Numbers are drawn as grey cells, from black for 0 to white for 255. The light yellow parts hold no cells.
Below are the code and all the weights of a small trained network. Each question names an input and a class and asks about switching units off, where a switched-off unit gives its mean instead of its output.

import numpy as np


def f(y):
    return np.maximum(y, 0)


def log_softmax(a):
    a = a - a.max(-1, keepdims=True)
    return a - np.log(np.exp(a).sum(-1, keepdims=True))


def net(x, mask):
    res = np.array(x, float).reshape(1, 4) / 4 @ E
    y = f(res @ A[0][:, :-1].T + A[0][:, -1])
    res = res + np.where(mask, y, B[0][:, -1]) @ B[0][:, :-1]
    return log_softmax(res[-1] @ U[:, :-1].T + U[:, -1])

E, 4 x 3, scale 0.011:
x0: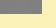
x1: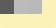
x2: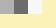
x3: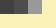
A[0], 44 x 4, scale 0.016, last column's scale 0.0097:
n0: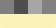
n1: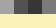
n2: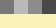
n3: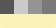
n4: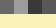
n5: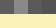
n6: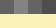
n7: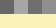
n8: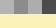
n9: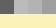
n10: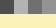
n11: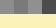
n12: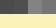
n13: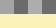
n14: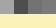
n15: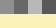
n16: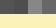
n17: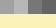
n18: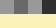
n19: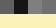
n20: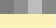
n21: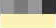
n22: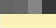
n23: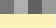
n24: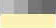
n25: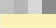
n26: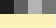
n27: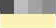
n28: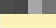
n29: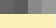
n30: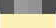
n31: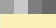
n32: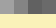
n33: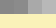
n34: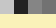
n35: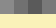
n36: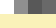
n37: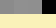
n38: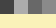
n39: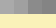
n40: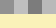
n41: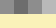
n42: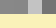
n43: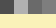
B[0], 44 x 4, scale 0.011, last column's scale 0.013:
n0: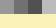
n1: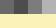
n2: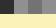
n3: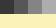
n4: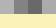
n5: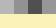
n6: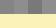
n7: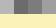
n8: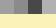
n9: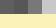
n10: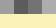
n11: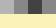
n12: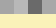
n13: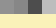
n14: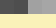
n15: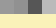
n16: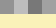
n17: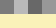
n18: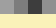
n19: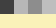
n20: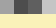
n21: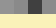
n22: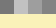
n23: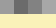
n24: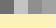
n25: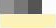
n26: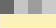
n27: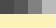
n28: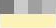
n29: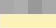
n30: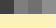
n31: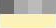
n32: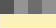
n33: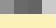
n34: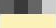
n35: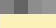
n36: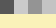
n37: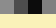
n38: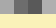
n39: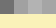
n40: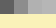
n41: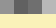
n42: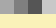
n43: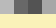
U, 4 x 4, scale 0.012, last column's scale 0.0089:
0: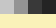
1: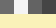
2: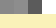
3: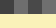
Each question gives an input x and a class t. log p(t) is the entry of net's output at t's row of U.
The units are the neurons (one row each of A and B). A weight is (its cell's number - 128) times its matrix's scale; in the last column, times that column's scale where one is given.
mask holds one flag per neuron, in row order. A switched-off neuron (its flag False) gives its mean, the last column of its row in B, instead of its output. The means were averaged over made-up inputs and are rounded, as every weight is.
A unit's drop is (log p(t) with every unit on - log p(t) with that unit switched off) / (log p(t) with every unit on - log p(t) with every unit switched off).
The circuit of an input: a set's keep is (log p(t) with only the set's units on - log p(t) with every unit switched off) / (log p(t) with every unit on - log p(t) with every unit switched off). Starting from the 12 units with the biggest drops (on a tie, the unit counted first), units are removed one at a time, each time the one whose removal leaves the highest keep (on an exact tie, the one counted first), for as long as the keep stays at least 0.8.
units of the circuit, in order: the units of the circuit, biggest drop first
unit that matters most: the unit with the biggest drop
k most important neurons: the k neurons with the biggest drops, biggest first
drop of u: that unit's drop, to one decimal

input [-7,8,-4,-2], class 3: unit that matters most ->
n3
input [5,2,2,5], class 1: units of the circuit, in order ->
[n26 n28]
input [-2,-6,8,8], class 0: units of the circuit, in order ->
[n0 n15]
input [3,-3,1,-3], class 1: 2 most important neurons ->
[n36 n20]
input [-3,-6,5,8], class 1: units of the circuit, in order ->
[n19 n28]
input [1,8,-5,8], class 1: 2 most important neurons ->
[n26 n28]
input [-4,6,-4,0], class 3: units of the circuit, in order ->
[n3 n27]
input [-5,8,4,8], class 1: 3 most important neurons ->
[n26 n28 n34]
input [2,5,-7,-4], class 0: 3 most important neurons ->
[n43 n4 n38]
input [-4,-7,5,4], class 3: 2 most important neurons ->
[n34 n19]
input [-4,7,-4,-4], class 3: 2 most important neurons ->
[n3 n27]
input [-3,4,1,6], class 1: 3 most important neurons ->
[n26 n28 n34]
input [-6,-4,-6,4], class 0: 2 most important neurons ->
[n4 n5]
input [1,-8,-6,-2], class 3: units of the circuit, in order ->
[n1]
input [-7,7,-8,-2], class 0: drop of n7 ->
0.3
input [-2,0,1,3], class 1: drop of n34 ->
0.2
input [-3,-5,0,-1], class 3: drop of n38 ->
0.0
